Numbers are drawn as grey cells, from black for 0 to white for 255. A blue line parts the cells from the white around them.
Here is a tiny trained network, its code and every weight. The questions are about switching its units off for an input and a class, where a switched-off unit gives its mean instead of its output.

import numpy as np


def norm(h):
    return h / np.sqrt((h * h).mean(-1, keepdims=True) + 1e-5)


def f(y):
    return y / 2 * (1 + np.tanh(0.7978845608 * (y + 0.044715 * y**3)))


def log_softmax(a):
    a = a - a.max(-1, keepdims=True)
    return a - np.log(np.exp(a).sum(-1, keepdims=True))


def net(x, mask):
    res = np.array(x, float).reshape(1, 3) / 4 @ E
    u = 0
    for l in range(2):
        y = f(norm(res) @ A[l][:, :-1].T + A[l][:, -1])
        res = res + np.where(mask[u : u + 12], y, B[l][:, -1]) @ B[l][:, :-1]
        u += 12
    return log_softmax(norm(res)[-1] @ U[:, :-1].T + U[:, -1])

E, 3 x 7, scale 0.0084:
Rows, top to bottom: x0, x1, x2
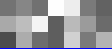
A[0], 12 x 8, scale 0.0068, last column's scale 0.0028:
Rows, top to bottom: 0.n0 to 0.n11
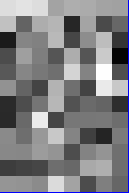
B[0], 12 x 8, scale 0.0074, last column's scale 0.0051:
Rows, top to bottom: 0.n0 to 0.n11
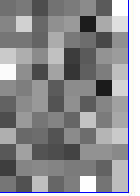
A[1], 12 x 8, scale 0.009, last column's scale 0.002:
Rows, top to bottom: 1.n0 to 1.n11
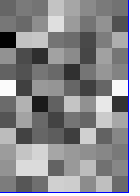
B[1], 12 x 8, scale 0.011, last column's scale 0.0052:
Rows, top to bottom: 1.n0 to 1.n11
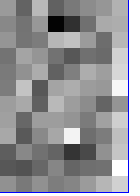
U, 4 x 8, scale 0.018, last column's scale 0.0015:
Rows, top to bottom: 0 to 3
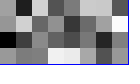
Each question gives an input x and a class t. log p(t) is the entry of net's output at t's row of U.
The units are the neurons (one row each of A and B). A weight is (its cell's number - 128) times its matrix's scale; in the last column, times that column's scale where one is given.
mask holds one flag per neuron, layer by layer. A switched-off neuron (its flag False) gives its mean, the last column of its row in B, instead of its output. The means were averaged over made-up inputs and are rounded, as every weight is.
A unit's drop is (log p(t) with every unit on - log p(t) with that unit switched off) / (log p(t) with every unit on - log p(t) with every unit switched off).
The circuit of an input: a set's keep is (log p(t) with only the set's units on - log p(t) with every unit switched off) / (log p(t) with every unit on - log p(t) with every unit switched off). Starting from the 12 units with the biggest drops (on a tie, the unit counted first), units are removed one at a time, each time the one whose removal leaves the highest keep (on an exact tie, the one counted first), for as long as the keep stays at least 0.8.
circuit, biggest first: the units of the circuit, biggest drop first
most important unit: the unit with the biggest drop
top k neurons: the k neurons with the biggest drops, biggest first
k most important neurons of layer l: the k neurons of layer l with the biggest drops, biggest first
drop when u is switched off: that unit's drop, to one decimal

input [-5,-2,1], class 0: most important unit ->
1.n4
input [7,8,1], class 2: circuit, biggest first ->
1.n10; 1.n9
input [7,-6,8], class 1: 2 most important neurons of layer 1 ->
1.n1; 1.n6
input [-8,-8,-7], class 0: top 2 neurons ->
1.n4; 1.n8
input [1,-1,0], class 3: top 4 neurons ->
1.n8; 0.n1; 1.n1; 1.n9
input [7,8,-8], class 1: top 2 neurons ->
1.n9; 0.n1
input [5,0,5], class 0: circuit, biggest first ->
1.n0; 1.n1
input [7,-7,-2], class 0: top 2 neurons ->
1.n0; 1.n11
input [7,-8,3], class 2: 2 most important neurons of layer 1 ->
1.n3; 1.n7
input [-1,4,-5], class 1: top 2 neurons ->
0.n1; 1.n8
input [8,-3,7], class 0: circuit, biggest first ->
1.n1; 1.n0; 1.n11
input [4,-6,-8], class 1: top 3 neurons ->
0.n1; 1.n5; 1.n3
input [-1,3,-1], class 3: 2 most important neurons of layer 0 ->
0.n0; 0.n5
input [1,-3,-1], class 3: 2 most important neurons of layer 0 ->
0.n5; 0.n0
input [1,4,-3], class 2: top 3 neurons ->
0.n4; 0.n1; 1.n10
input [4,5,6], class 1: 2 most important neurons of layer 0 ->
0.n4; 0.n5
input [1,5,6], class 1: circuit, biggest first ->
1.n9
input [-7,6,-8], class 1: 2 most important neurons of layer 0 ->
0.n1; 0.n11
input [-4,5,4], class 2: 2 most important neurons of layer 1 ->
1.n10; 1.n5
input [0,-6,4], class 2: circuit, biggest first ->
0.n5
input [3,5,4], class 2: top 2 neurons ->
1.n10; 0.n1
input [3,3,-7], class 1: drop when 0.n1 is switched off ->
2.0
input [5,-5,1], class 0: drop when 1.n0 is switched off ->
0.2
